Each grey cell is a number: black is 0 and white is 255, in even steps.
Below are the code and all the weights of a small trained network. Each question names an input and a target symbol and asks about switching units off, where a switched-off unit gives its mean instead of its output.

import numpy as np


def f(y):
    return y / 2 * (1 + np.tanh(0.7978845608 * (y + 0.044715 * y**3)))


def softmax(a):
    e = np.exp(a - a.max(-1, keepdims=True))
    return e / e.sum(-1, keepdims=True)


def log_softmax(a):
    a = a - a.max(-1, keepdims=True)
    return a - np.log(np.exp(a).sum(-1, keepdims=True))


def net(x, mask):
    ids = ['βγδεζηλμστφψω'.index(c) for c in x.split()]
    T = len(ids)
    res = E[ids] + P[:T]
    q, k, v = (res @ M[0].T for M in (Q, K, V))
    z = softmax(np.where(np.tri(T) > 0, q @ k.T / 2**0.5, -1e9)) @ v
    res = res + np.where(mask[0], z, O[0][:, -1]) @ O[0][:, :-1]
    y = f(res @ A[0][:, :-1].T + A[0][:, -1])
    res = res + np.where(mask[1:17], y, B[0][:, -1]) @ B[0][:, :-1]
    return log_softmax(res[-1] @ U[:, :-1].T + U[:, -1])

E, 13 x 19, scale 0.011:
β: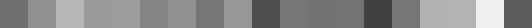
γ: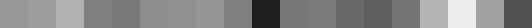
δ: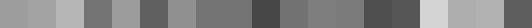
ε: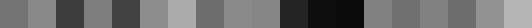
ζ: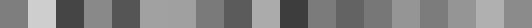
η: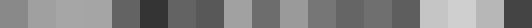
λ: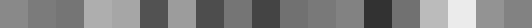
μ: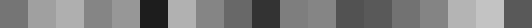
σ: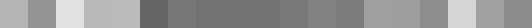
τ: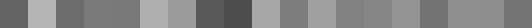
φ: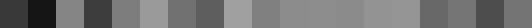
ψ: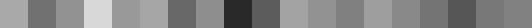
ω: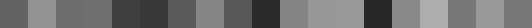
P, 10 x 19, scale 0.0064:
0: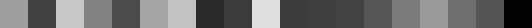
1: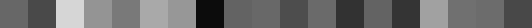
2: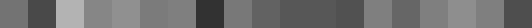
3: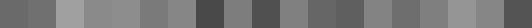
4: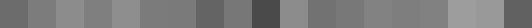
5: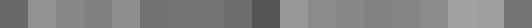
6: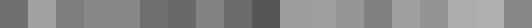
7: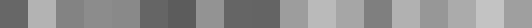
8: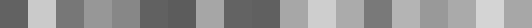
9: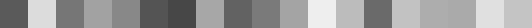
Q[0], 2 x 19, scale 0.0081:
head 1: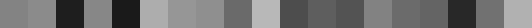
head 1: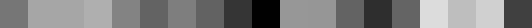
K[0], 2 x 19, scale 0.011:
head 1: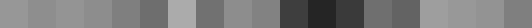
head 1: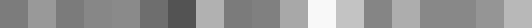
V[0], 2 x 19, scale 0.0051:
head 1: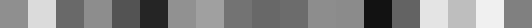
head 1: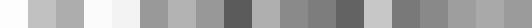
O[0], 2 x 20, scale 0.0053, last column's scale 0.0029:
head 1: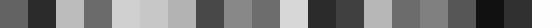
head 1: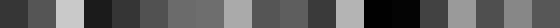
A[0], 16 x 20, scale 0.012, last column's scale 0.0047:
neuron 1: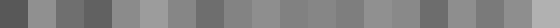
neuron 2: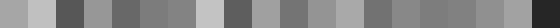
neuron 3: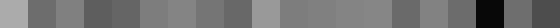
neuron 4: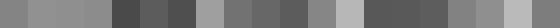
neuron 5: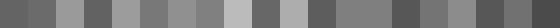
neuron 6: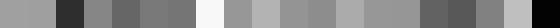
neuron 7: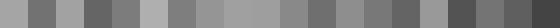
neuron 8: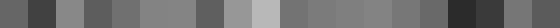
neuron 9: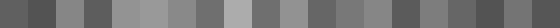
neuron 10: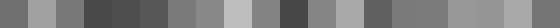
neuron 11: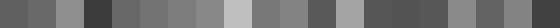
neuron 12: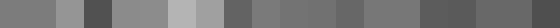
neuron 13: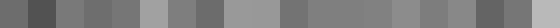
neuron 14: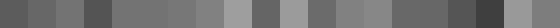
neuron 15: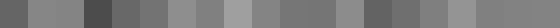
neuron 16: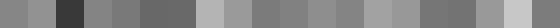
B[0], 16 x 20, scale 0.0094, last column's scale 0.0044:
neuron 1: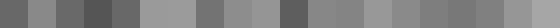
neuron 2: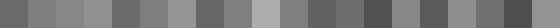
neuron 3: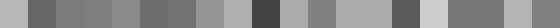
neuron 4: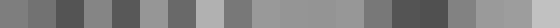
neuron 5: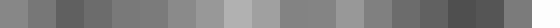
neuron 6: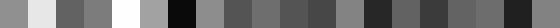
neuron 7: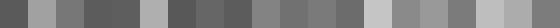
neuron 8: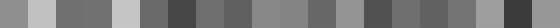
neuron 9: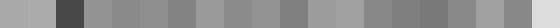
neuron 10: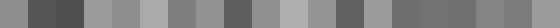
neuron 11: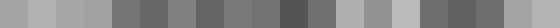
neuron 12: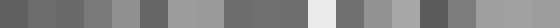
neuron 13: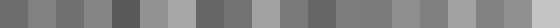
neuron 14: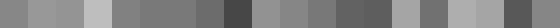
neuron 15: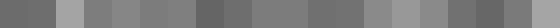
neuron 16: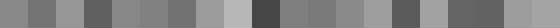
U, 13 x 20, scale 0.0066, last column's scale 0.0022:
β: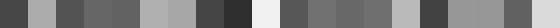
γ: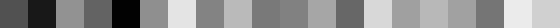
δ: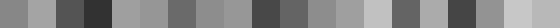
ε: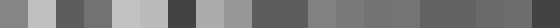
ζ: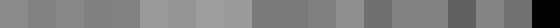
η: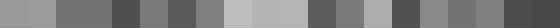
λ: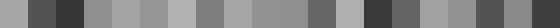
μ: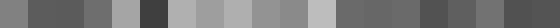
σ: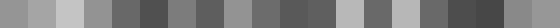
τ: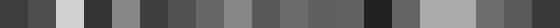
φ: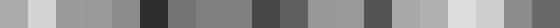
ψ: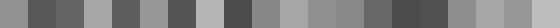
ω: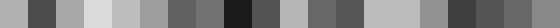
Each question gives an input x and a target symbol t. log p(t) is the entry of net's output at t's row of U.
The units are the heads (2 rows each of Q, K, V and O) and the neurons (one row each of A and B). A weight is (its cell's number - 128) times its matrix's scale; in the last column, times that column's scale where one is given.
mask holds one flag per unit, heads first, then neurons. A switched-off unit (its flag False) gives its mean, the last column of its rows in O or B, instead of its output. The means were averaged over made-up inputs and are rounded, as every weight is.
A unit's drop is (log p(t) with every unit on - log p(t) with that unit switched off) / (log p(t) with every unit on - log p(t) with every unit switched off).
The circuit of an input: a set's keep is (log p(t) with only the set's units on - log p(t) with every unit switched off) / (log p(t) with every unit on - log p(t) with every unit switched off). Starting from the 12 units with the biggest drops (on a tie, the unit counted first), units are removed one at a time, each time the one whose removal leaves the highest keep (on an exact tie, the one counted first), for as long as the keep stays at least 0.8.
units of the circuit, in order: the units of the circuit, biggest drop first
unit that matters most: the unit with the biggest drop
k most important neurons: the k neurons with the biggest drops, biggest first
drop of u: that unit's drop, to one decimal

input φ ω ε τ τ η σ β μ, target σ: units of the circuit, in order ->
(head 1; neuron 11)
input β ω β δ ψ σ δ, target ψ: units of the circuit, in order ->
(head 1; neuron 4)
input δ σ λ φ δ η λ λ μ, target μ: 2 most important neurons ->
(neuron 5; neuron 12)
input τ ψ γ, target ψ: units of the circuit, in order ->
(head 1; neuron 4)
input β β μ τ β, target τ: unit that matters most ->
neuron 9
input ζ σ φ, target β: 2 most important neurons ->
(neuron 13; neuron 8)
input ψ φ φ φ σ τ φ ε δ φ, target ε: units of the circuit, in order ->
(head 1; neuron 6)
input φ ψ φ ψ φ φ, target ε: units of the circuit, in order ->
(neuron 6; head 1)
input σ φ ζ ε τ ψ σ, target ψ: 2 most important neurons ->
(neuron 4; neuron 10)
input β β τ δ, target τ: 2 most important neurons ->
(neuron 9; neuron 11)
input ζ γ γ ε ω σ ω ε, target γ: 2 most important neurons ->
(neuron 6; neuron 8)
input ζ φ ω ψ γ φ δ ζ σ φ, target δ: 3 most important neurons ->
(neuron 16; neuron 6; neuron 1)
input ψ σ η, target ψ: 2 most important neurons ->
(neuron 10; neuron 4)
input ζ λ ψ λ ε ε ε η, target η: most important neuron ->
(neuron 5)
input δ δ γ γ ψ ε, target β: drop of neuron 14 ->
0.3
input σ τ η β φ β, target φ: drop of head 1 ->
0.9
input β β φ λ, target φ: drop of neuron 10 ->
0.0
